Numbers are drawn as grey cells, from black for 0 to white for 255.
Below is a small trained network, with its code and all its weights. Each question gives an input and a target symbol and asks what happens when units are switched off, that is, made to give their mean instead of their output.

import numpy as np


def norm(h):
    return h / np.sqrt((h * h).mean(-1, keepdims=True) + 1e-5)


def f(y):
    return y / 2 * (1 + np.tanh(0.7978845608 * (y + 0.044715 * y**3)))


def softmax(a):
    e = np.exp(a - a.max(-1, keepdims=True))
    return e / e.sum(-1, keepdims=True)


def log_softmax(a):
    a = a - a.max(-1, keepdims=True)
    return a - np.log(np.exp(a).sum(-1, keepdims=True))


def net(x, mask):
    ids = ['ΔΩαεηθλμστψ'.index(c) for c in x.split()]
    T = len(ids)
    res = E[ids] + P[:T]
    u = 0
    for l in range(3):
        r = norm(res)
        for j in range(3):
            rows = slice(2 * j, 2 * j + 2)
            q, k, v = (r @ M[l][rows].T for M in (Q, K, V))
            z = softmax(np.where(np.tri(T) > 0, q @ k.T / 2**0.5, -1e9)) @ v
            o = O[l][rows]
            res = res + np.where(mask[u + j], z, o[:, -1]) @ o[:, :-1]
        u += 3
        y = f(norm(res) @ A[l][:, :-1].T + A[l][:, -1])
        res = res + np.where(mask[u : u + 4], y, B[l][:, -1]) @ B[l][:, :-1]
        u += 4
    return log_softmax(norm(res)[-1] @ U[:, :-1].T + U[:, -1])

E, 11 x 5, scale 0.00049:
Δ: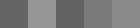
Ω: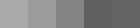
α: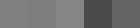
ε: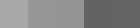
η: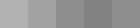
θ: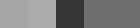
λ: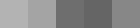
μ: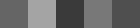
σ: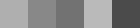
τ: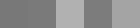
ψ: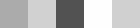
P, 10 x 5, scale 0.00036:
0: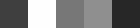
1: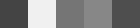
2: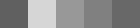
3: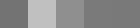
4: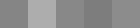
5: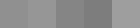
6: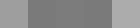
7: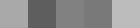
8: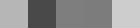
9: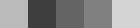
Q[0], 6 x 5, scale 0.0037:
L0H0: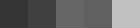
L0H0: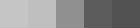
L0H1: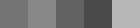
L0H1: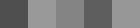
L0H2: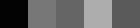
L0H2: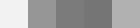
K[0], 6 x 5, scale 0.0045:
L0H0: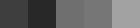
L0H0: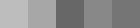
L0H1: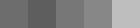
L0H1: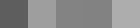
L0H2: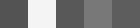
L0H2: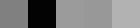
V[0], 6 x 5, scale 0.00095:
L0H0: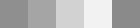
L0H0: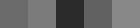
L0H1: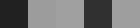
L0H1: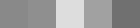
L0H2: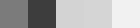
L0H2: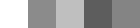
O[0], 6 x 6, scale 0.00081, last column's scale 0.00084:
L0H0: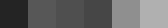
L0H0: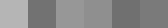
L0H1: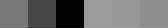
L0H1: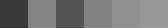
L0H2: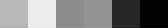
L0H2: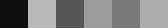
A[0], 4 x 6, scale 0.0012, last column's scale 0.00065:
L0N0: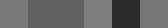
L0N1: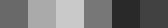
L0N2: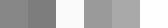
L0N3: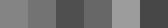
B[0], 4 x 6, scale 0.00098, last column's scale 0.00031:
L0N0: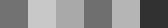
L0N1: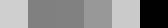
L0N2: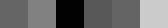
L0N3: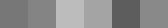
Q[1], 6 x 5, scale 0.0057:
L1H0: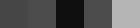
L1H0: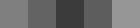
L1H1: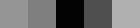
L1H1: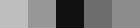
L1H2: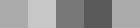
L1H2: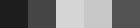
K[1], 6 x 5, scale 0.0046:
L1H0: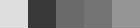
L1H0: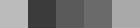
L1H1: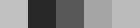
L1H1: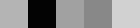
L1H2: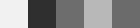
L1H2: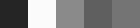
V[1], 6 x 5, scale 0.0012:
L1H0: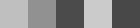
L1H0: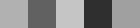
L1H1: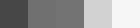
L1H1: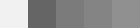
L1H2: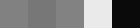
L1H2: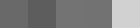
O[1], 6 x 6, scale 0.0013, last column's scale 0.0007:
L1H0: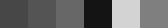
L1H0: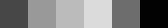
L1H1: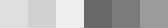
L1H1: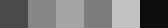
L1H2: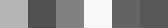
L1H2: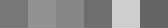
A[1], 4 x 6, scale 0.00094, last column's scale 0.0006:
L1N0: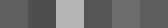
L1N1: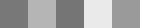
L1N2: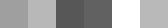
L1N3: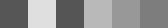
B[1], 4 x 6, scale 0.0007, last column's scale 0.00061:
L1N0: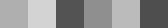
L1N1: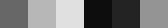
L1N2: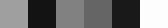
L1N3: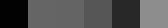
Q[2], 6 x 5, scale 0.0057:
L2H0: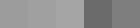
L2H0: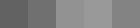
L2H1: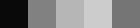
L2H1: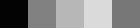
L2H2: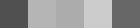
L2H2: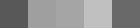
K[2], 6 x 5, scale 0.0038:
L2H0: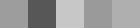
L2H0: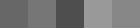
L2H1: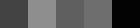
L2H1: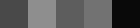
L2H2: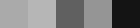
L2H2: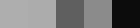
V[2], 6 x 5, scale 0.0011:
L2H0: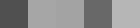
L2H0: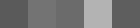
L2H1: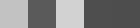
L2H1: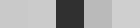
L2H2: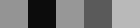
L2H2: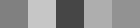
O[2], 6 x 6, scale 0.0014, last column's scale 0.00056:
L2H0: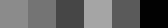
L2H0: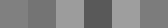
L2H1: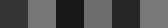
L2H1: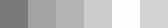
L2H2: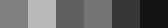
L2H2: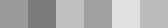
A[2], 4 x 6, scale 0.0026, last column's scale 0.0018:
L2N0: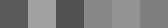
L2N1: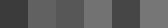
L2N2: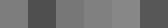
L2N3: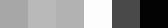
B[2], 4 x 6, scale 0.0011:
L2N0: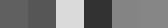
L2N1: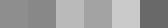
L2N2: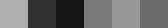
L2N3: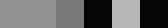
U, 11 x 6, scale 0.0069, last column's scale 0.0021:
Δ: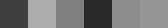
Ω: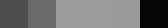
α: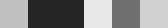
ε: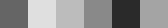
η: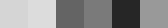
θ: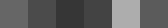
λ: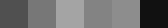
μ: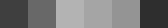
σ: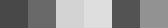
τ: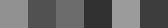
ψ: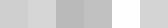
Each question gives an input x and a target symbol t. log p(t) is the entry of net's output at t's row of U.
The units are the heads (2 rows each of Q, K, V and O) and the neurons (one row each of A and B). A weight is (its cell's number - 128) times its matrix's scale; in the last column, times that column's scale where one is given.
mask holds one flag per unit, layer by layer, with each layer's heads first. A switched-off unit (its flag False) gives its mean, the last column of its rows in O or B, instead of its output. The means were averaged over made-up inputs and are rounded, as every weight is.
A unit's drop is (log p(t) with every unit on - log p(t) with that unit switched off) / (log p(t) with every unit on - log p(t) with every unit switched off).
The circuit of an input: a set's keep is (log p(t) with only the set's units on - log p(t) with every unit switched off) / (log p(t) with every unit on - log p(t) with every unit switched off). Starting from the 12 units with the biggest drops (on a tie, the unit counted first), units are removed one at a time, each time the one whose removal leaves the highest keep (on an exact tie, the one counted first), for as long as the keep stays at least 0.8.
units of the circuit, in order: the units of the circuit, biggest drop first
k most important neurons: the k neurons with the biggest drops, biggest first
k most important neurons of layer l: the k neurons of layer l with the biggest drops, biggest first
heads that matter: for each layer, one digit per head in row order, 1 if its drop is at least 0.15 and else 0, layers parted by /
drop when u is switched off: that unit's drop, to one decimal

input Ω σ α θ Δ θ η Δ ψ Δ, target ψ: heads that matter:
000 / 011 / 010
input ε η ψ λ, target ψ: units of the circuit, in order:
(L2H1)
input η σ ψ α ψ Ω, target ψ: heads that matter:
000 / 000 / 010
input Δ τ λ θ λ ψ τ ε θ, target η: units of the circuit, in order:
(L0H2; L2H2)
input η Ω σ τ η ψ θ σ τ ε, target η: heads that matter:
000 / 000 / 001
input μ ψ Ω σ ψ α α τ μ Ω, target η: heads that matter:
000 / 000 / 001
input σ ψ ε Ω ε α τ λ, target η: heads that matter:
001 / 000 / 000
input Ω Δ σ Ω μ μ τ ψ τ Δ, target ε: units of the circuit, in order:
(L1H1; L1H0; L2H2; L0N1)
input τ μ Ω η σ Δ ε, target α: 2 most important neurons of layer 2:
(L2N3; L2N0)
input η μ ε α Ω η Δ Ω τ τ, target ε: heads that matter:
001 / 111 / 001
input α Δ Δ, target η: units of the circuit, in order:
(L1H1; L0H2; L1H0)
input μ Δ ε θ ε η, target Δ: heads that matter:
000 / 001 / 000
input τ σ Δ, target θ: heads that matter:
001 / 100 / 001
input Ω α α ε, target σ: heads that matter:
011 / 111 / 001
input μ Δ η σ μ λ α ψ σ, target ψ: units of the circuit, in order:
(L2H1; L1H1)
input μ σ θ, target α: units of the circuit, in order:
(L1H2; L0H2)
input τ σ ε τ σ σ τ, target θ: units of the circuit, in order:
(L0N2; L2H2)
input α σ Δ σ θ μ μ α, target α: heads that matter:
100 / 100 / 000
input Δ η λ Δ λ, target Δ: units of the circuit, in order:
(L1H2; L0H2)
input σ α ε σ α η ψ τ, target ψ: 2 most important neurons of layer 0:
(L0N2; L0N0)
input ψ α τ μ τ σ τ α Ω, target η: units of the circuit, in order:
(L2H2)
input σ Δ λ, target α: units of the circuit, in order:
(L1H2; L1H1)
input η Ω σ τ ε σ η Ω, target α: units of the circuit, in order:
(L0H2; L1H2)
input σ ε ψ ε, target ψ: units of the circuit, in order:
(L2H1)
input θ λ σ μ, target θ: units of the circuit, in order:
(L1H0; L0H2)
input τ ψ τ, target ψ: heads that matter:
000 / 110 / 011
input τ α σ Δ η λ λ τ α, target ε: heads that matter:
000 / 100 / 001
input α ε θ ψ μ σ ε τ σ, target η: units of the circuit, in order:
(L0H2; L2H2; L2N3; L1H1)
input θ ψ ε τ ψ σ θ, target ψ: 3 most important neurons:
(L0N2; L0N0; L2N2)
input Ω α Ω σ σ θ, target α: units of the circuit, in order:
(L1H2)
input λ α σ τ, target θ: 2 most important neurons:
(L0N2; L0N1)
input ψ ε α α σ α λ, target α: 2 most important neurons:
(L1N2; L0N1)
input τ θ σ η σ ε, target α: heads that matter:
000 / 001 / 000
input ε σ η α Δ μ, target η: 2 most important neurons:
(L0N2; L0N0)
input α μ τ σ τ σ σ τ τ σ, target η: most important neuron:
(L2N3)
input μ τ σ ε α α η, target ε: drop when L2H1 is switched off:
0.0
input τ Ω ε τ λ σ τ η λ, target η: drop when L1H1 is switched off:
0.2
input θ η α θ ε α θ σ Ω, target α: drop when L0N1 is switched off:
0.1
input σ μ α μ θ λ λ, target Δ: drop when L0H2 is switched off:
0.2
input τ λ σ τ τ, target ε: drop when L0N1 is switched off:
0.3
